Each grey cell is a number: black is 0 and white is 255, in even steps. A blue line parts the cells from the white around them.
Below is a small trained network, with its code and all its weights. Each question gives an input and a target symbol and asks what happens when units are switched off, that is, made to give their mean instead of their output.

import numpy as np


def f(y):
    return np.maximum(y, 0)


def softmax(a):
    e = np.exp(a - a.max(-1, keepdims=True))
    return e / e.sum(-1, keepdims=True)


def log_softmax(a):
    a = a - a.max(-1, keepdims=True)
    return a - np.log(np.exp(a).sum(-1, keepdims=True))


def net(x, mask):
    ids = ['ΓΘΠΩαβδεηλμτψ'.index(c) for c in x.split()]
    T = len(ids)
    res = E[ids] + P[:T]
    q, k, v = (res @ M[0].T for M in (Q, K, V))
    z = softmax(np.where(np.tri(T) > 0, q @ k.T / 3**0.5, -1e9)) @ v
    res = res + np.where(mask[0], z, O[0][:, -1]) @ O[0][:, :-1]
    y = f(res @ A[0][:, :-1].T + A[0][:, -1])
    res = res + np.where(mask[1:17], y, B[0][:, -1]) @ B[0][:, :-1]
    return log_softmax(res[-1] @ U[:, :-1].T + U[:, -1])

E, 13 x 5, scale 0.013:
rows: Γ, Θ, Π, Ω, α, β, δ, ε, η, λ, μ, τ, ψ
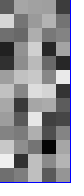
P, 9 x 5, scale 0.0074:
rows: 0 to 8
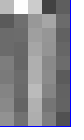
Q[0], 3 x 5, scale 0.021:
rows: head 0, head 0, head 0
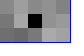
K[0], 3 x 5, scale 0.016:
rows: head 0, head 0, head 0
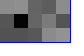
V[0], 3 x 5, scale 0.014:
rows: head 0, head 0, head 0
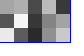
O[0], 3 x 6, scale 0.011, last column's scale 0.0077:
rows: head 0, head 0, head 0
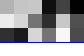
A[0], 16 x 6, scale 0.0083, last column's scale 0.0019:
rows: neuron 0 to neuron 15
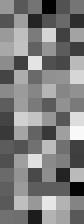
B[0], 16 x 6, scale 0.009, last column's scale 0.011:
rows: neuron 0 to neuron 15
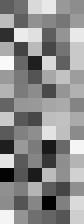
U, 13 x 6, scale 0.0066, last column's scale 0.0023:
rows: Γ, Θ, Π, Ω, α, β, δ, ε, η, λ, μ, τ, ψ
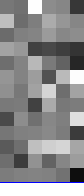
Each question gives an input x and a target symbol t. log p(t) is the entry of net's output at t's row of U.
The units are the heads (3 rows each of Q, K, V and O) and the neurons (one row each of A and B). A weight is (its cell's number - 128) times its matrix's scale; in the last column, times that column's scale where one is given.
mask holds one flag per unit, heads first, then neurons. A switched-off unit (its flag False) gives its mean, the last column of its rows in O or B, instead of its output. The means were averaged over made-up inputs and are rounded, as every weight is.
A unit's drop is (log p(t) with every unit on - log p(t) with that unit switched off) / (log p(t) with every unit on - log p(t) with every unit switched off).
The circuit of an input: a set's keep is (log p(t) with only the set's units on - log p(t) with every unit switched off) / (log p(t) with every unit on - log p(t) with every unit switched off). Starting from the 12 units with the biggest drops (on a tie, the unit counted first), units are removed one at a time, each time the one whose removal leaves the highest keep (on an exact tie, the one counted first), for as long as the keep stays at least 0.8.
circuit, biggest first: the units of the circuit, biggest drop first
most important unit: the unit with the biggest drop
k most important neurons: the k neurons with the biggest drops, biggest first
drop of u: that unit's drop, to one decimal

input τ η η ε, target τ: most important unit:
head 0
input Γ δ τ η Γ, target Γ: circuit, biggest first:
(head 0; neuron 2; neuron 3; neuron 0)
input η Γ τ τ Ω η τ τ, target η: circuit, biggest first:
(head 0; neuron 12; neuron 2)
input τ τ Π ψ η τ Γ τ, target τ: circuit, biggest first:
(head 0; neuron 10)
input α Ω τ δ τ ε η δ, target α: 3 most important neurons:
(neuron 2; neuron 3; neuron 12)
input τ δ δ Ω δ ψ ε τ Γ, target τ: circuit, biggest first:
(head 0; neuron 11)
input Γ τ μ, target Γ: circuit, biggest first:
(head 0; neuron 0; neuron 3; neuron 2)
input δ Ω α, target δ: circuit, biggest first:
(head 0; neuron 0; neuron 8; neuron 10)
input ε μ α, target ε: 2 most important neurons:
(neuron 4; neuron 8)
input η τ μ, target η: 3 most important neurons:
(neuron 12; neuron 2; neuron 4)
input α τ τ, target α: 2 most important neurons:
(neuron 2; neuron 3)
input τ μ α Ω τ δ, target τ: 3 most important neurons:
(neuron 10; neuron 14; neuron 11)
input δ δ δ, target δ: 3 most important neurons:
(neuron 4; neuron 8; neuron 10)
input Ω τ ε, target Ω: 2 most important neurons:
(neuron 15; neuron 3)
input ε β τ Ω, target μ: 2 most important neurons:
(neuron 9; neuron 10)
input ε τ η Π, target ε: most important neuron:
(neuron 4)
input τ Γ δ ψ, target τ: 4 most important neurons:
(neuron 10; neuron 11; neuron 14; neuron 2)
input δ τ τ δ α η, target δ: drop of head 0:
0.6
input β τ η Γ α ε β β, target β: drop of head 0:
0.5
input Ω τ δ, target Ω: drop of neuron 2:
-0.2
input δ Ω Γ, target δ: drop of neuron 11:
0.0
